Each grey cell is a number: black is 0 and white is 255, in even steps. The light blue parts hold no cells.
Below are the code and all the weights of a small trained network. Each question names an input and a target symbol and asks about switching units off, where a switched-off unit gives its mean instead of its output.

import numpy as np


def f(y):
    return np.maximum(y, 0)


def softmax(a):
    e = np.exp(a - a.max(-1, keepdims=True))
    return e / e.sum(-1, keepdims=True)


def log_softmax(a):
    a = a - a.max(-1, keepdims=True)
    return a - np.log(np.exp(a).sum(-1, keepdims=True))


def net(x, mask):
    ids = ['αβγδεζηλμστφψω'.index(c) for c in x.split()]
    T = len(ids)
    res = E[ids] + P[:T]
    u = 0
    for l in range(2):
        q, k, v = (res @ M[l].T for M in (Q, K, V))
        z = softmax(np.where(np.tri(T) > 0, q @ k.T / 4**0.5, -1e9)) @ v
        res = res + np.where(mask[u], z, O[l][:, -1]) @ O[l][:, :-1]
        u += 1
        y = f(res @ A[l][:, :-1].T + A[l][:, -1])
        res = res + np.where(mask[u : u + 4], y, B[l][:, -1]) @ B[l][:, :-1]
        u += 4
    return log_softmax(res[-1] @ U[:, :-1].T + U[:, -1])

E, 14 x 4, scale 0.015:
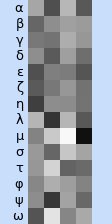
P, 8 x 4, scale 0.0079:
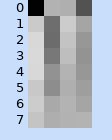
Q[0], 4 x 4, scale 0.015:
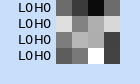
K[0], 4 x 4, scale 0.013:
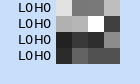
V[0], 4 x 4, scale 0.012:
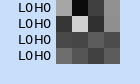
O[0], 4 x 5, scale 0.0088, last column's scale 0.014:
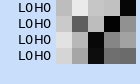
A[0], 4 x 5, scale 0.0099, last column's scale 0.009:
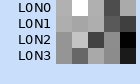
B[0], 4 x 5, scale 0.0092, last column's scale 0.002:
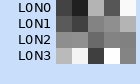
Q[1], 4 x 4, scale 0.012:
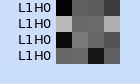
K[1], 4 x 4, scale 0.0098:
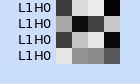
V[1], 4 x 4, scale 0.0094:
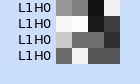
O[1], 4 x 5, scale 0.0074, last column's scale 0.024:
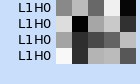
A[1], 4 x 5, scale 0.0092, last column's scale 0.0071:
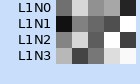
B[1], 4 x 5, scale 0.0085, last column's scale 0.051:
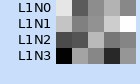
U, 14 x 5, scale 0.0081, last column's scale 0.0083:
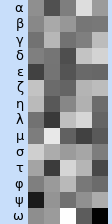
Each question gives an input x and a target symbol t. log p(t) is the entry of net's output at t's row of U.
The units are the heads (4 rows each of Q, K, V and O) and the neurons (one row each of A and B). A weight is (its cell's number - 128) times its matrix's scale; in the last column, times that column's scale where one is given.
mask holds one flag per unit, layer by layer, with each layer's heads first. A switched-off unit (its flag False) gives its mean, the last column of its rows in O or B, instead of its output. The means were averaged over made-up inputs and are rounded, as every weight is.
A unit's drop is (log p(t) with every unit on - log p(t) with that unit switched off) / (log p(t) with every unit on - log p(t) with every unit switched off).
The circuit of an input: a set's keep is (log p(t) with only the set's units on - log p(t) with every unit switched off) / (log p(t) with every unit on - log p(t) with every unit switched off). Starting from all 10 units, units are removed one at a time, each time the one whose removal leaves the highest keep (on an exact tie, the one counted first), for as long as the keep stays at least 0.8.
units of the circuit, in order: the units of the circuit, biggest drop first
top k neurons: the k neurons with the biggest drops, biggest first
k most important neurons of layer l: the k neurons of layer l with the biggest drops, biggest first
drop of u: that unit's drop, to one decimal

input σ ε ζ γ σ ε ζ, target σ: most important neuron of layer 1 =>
[L1N0]
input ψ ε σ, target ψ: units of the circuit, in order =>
[L1N1, L1H0, L0H0, L1N3]
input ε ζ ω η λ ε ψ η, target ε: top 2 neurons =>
[L1N1, L1N3]
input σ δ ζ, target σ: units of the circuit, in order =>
[L1H0, L1N1, L0H0, L1N0]
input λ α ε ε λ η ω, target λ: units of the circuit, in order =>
[L0H0, L1H0, L1N2]
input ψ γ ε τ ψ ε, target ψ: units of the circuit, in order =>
[L1N1, L0H0, L1H0, L1N3]
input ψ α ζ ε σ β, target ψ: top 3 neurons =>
[L1N1, L1N3, L1N2]
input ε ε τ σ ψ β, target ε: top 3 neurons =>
[L1N1, L1N3, L1N0]
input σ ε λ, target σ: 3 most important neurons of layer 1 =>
[L1N1, L1N0, L1N3]
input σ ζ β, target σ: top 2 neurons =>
[L1N1, L1N0]
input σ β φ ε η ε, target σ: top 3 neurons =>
[L1N1, L1N0, L1N3]
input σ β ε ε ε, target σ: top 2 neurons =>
[L1N0, L1N1]
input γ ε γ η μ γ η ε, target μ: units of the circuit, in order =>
[L1H0, L0N0]
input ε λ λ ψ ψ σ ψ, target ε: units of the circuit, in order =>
[L1N1, L0H0, L1H0, L1N3]
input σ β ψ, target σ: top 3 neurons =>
[L1N1, L1N0, L1N3]
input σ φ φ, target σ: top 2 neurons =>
[L1N1, L1N0]
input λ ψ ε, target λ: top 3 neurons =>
[L1N2, L1N0, L0N0]
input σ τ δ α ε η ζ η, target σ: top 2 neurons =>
[L1N1, L1N0]
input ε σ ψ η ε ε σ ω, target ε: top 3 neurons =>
[L1N1, L1N3, L0N0]
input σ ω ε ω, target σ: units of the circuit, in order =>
[L1H0, L0H0, L1N0, L1N1]
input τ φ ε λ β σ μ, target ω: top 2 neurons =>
[L1N1, L0N0]
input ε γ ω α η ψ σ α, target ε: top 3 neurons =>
[L1N1, L1N3, L1N0]
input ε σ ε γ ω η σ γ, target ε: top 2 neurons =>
[L1N1, L1N3]
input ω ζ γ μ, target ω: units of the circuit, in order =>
[L0H0]
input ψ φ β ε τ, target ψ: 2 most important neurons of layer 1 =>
[L1N1, L1N3]
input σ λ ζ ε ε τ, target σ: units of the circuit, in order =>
[L0H0, L1H0, L1N0, L1N1]
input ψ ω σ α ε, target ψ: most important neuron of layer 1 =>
[L1N1]
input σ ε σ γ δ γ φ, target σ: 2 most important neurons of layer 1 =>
[L1N0, L1N1]
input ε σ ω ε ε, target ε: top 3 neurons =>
[L1N1, L1N3, L1N0]
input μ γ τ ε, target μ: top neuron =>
[L1N0]
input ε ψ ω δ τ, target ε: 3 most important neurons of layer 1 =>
[L1N1, L1N3, L1N0]
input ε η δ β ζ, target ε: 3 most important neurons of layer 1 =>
[L1N1, L1N3, L1N0]
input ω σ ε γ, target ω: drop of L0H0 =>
1.2
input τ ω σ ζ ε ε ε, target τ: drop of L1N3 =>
0.2
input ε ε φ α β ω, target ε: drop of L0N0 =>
0.0
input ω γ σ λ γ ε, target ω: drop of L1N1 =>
0.6
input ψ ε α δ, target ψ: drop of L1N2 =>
0.1
